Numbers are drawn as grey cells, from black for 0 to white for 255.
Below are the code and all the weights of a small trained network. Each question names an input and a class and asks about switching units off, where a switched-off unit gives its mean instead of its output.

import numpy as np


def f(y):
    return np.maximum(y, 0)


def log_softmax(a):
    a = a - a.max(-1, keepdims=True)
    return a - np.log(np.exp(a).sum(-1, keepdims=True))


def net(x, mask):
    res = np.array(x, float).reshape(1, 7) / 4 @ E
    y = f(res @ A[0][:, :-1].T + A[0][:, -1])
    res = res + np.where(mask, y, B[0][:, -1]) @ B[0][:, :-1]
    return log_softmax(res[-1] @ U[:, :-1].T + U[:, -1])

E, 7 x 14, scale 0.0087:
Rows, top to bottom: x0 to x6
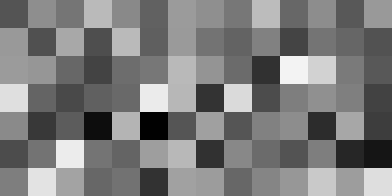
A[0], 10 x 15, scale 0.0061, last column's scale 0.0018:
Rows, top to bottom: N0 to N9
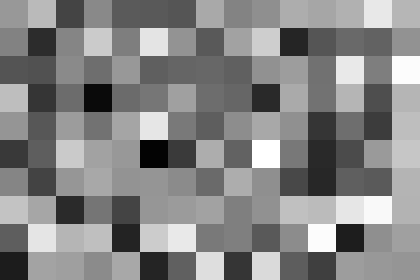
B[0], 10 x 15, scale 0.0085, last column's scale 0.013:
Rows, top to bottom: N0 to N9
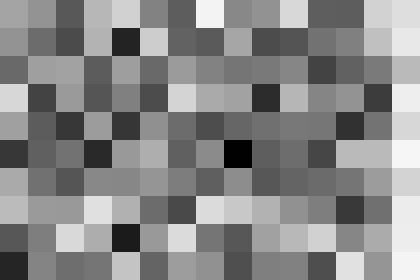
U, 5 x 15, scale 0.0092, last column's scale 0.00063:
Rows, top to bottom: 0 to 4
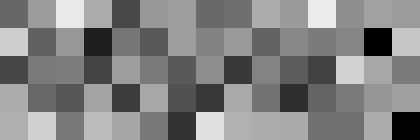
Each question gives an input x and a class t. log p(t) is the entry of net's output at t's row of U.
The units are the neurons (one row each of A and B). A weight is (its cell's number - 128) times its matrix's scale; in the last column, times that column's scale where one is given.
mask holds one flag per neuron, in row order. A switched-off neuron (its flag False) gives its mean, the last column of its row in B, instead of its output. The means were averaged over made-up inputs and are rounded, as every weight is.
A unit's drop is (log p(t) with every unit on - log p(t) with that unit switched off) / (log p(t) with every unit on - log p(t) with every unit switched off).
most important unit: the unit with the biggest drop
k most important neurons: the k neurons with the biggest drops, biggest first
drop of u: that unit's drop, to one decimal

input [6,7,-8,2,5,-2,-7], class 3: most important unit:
N1
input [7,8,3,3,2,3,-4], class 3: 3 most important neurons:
N1, N4, N6
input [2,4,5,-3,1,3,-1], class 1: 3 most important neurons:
N9, N0, N5
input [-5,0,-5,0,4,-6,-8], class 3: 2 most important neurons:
N4, N1
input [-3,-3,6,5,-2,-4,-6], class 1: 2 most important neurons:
N3, N0
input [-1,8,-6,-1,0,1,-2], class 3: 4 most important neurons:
N1, N6, N4, N0
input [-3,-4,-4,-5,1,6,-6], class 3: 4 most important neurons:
N1, N4, N6, N0
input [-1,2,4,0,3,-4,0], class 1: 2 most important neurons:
N3, N1
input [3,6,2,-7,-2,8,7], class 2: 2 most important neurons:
N5, N9
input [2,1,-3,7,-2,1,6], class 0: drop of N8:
0.1
